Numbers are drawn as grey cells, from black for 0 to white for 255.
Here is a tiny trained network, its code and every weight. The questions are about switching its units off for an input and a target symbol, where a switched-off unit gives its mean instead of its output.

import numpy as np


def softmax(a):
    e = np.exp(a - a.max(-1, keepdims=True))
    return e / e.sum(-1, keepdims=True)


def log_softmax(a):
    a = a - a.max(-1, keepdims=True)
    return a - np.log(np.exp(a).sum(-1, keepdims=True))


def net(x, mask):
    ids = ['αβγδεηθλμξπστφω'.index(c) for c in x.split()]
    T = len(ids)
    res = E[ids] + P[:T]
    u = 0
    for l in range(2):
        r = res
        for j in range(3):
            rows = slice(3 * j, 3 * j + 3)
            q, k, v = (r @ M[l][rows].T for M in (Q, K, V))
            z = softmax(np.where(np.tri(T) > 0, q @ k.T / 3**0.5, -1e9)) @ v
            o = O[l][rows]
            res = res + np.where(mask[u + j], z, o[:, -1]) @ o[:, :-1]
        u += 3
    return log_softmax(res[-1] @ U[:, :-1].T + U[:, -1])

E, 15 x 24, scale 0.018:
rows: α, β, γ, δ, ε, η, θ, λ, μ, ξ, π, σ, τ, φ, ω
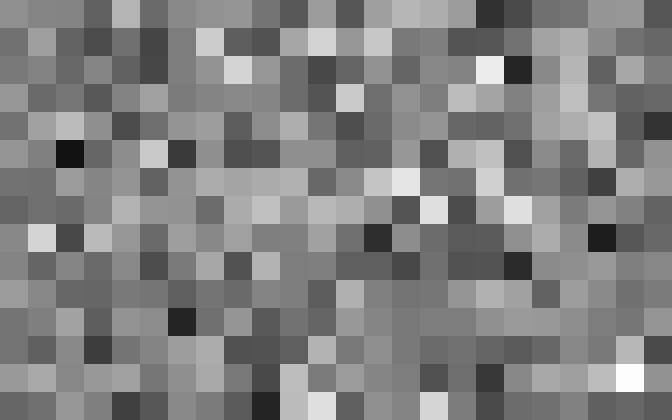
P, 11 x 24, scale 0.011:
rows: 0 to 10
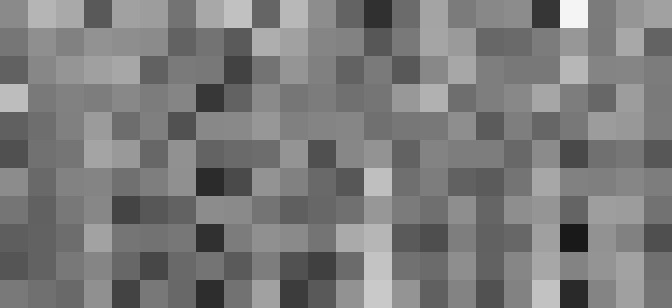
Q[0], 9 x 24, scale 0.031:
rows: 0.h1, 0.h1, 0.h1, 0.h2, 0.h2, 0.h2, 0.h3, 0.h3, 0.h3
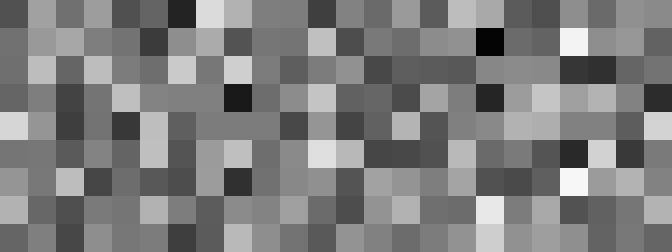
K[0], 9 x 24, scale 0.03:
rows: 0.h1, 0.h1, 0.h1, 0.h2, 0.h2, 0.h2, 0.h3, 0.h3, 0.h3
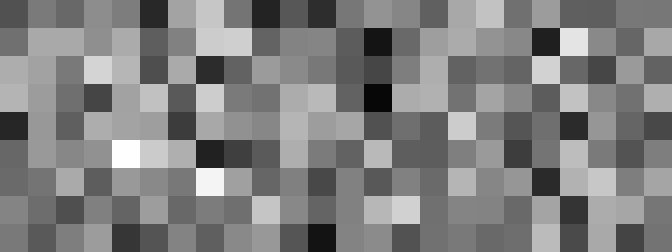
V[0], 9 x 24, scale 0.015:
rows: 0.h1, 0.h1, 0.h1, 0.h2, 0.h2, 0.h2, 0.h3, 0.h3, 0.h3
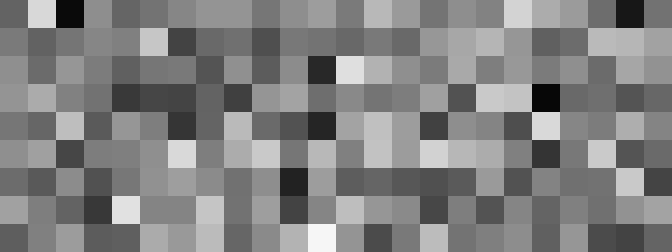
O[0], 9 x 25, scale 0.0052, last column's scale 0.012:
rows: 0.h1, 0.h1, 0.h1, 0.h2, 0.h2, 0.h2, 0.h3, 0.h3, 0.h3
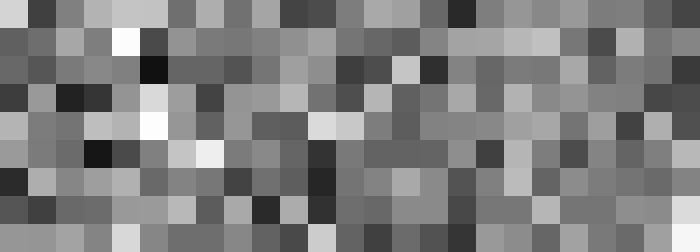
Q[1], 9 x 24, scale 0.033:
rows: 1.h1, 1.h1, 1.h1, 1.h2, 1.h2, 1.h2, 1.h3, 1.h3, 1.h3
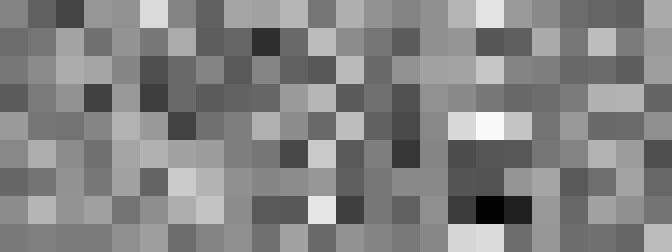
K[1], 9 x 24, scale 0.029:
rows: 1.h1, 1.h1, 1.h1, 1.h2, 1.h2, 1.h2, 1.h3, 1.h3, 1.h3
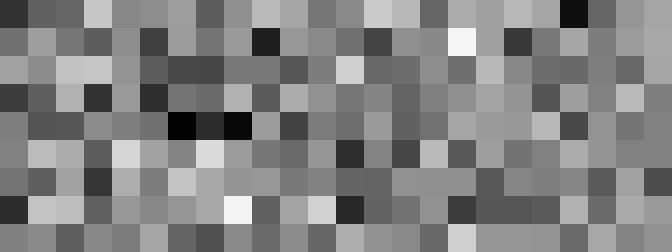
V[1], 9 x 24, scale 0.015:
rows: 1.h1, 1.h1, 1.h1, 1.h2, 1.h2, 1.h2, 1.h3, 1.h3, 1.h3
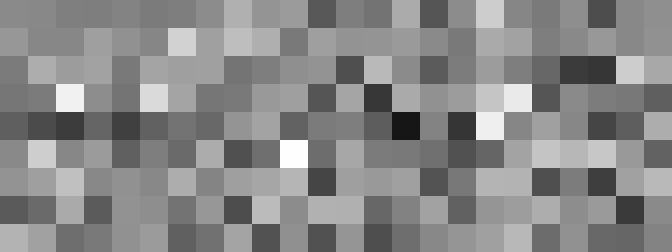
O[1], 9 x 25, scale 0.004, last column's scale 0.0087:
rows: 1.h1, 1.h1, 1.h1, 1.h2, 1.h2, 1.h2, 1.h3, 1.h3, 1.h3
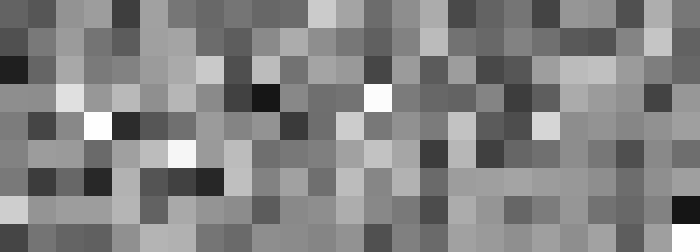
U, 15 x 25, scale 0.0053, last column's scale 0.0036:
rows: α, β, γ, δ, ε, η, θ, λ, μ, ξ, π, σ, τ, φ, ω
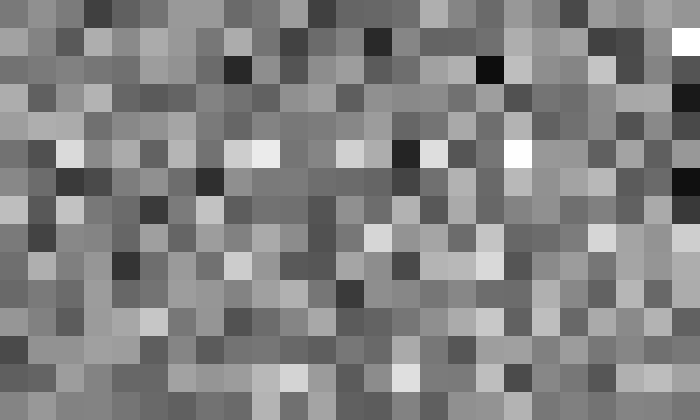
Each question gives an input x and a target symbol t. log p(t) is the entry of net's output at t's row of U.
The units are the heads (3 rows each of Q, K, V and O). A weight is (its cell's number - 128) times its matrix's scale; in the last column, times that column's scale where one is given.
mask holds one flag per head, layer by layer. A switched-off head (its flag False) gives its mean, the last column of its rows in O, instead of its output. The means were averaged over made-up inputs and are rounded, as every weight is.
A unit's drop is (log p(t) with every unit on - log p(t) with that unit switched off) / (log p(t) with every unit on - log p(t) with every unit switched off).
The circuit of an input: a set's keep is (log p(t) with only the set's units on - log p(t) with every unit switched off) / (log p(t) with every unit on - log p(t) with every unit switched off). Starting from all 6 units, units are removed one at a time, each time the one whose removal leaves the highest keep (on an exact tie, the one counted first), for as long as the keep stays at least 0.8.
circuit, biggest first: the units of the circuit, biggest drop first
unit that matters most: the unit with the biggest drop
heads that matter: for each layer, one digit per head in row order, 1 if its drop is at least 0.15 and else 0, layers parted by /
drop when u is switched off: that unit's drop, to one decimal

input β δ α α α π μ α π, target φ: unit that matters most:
0.h1
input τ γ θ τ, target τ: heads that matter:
001 / 000
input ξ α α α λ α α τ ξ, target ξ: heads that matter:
100 / 000
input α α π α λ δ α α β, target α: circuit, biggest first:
(1.h2, 0.h2)
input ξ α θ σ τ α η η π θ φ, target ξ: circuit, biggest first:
(0.h1, 1.h2)
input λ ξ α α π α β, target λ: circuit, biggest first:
(0.h3, 1.h2, 0.h2)
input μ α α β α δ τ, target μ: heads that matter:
110 / 000
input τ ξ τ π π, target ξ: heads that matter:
100 / 000
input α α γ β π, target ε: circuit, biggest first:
(0.h3, 1.h2, 0.h2)
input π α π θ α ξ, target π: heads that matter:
010 / 001
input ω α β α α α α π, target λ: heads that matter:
110 / 000
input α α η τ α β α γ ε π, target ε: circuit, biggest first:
(0.h3, 0.h2, 1.h2)
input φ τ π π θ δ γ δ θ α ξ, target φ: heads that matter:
010 / 010
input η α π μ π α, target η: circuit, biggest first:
(0.h1)
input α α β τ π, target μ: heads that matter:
100 / 000
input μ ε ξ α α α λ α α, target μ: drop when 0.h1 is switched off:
1.4
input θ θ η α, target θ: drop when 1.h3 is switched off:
0.3
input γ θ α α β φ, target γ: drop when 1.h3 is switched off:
0.0
